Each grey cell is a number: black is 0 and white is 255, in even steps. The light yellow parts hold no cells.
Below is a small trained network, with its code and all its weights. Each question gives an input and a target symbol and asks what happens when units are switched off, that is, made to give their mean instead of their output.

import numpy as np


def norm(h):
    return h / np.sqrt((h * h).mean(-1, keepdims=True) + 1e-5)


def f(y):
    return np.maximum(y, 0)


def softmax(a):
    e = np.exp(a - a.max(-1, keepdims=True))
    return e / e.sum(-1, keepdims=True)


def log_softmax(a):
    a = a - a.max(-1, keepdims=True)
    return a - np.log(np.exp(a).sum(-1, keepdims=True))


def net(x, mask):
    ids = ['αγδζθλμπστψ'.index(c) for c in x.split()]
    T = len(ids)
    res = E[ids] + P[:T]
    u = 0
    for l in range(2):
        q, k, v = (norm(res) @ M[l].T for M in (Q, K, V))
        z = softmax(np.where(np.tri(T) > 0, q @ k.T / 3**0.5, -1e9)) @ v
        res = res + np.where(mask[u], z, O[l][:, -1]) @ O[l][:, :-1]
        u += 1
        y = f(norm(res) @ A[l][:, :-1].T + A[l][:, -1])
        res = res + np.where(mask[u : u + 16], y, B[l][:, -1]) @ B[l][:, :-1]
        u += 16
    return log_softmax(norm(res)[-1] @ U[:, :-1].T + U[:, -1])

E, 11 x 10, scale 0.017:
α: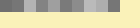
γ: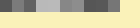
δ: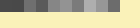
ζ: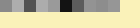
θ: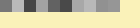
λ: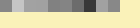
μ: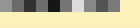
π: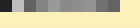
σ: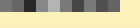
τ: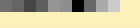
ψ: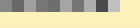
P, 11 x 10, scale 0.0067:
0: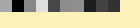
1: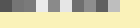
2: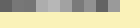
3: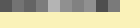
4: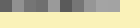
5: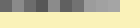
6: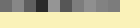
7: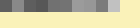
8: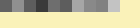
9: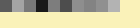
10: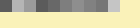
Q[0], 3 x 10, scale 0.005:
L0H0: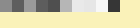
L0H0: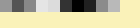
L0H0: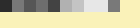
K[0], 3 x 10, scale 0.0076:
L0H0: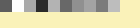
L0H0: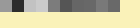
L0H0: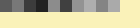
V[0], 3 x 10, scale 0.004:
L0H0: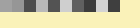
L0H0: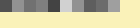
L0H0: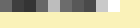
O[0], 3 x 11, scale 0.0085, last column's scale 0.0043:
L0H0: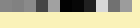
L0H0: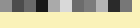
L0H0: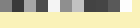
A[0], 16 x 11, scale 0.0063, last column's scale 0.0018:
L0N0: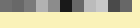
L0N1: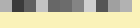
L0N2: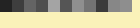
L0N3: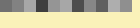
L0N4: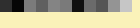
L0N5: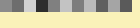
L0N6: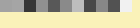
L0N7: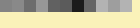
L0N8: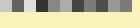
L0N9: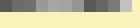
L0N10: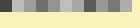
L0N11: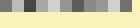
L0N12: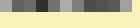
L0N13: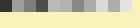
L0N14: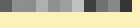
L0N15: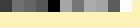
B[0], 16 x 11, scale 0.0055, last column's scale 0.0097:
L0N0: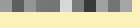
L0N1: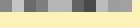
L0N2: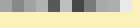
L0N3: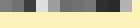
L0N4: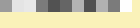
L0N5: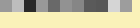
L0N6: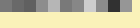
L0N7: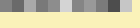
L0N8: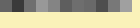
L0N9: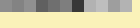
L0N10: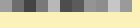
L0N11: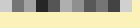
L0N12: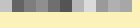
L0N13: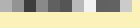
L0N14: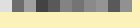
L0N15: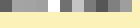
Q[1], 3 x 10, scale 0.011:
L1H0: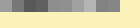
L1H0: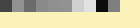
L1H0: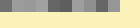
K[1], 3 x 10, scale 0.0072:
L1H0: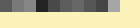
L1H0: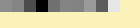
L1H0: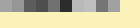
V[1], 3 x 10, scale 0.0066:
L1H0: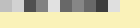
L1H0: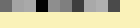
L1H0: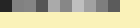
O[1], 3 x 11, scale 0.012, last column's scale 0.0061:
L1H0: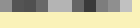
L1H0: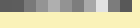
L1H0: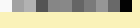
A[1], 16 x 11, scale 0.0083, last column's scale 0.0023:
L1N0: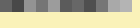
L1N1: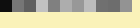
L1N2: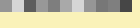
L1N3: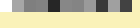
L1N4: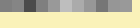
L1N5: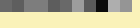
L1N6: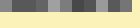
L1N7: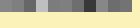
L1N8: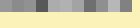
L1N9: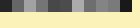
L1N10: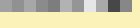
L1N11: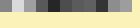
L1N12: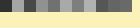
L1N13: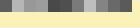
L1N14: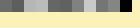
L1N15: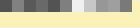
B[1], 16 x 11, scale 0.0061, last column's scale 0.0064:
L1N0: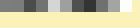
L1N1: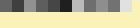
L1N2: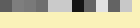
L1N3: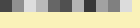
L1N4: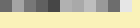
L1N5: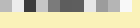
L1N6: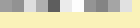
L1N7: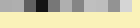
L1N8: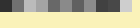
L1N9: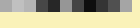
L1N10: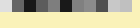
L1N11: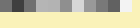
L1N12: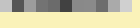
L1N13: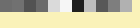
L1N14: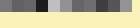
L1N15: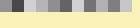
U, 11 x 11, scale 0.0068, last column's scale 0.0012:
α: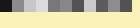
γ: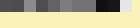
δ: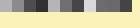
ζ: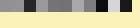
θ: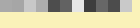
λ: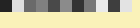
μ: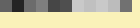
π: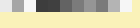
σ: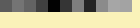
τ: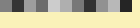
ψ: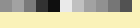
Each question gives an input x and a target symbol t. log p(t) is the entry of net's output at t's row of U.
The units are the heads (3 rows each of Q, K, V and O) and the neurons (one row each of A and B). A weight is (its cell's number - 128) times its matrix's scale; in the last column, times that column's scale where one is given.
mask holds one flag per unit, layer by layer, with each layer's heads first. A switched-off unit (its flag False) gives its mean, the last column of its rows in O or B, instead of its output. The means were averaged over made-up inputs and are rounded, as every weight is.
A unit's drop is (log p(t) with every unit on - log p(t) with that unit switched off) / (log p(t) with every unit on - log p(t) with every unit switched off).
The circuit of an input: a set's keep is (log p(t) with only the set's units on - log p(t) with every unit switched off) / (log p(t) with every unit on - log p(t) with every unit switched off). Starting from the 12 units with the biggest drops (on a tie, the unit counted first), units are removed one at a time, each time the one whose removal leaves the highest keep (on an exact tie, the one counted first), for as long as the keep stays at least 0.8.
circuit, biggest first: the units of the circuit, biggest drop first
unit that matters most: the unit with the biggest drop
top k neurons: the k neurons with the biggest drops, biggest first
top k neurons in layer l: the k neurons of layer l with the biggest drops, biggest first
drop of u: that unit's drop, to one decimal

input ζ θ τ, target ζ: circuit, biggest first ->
L1H0; L0H0
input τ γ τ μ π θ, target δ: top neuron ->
L0N6
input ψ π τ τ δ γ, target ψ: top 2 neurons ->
L0N13; L0N15
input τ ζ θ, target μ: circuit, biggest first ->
L0N4; L1N1; L1N2
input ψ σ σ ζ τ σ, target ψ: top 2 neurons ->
L0N13; L0N1
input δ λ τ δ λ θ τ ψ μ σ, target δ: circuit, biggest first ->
L1H0; L1N13; L0N15; L0H0
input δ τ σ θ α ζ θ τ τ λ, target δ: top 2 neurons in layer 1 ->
L1N13; L1N10
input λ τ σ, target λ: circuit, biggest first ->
L0H0; L1H0
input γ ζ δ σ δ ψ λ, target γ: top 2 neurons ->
L1N13; L1N9
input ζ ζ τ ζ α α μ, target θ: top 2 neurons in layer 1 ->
L1N3; L1N7
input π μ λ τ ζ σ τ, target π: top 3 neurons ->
L0N15; L0N4; L0N11
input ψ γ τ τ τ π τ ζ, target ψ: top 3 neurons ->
L0N13; L0N0; L0N4
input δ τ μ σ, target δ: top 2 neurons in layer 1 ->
L1N10; L1N13
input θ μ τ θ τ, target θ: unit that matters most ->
L1H0
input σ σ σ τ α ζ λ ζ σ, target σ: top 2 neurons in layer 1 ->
L1N9; L1N1
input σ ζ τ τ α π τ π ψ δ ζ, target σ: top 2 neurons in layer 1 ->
L1N9; L1N1
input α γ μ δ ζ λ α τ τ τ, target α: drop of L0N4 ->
0.1
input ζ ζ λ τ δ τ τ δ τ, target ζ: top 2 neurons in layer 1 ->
L1N5; L1N11
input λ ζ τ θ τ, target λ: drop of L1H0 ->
0.6
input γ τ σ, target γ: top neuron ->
L0N9
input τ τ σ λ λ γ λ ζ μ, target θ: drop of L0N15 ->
0.2
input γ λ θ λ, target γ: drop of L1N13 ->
0.2
